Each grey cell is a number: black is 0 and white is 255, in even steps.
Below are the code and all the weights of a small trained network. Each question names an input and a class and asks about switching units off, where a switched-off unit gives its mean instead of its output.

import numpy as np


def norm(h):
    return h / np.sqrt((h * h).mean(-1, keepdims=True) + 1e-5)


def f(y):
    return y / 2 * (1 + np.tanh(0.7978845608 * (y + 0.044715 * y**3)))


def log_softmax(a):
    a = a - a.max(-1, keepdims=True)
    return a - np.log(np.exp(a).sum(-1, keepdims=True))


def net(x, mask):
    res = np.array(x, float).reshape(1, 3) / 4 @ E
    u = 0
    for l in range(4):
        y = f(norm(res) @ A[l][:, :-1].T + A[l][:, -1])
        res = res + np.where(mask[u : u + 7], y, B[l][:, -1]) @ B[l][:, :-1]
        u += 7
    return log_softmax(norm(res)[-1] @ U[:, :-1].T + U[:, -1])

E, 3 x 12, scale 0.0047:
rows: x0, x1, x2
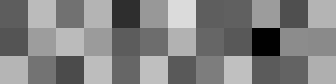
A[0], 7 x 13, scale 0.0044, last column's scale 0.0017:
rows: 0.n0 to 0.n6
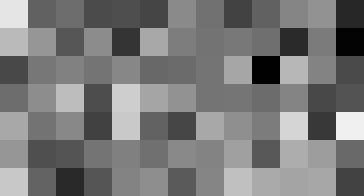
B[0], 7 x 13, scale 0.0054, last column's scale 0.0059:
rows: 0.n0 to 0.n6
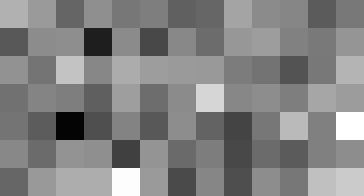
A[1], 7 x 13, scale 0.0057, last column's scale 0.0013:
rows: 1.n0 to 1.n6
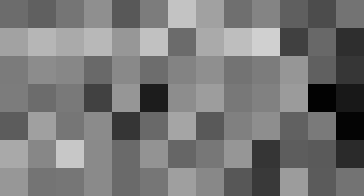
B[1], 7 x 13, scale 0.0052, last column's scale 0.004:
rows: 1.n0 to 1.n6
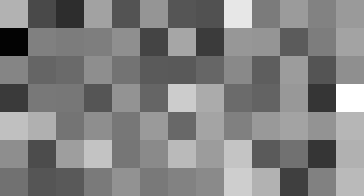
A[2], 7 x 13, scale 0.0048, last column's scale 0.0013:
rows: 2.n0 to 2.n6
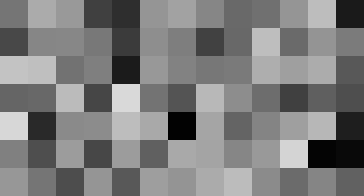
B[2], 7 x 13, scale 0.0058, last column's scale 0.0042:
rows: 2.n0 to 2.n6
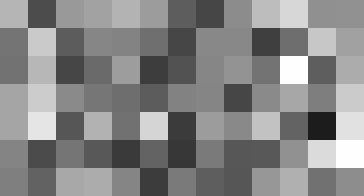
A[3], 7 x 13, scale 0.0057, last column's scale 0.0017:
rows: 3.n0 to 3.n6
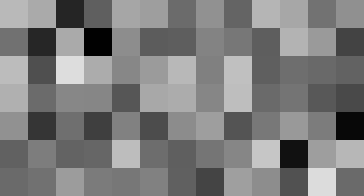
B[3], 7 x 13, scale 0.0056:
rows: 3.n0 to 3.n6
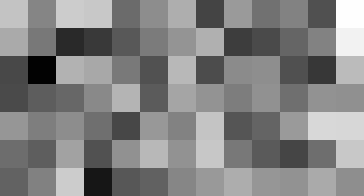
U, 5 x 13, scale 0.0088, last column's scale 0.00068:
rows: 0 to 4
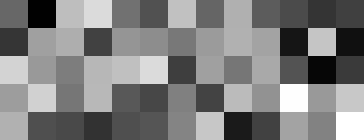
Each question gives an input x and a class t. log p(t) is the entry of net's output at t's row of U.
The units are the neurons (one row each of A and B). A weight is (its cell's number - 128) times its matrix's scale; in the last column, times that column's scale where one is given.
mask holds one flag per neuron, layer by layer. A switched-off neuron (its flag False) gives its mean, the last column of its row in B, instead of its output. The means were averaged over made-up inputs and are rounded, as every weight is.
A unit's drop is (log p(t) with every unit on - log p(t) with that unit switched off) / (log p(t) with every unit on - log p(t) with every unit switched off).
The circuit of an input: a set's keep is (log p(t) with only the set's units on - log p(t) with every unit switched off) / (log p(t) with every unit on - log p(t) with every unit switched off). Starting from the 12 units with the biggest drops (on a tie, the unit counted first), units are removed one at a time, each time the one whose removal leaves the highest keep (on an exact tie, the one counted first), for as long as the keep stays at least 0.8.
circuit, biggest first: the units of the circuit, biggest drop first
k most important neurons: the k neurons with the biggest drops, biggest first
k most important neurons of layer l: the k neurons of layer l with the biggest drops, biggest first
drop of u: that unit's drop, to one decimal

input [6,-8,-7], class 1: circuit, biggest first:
0.n4; 1.n1
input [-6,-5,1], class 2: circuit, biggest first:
2.n4
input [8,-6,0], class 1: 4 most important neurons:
0.n4; 1.n1; 3.n5; 2.n3
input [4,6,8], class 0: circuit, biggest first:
0.n4; 1.n5; 3.n2
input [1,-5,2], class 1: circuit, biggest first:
1.n1; 0.n4
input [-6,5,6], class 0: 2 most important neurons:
1.n5; 3.n2
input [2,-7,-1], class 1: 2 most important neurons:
1.n1; 0.n4
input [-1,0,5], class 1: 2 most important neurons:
0.n4; 1.n1
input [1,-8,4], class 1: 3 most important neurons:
1.n1; 0.n4; 3.n6
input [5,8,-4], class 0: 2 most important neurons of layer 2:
2.n5; 2.n3
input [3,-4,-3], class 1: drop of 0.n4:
1.5
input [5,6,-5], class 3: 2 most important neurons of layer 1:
1.n4; 1.n3
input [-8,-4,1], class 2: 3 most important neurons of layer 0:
0.n6; 0.n1; 0.n5
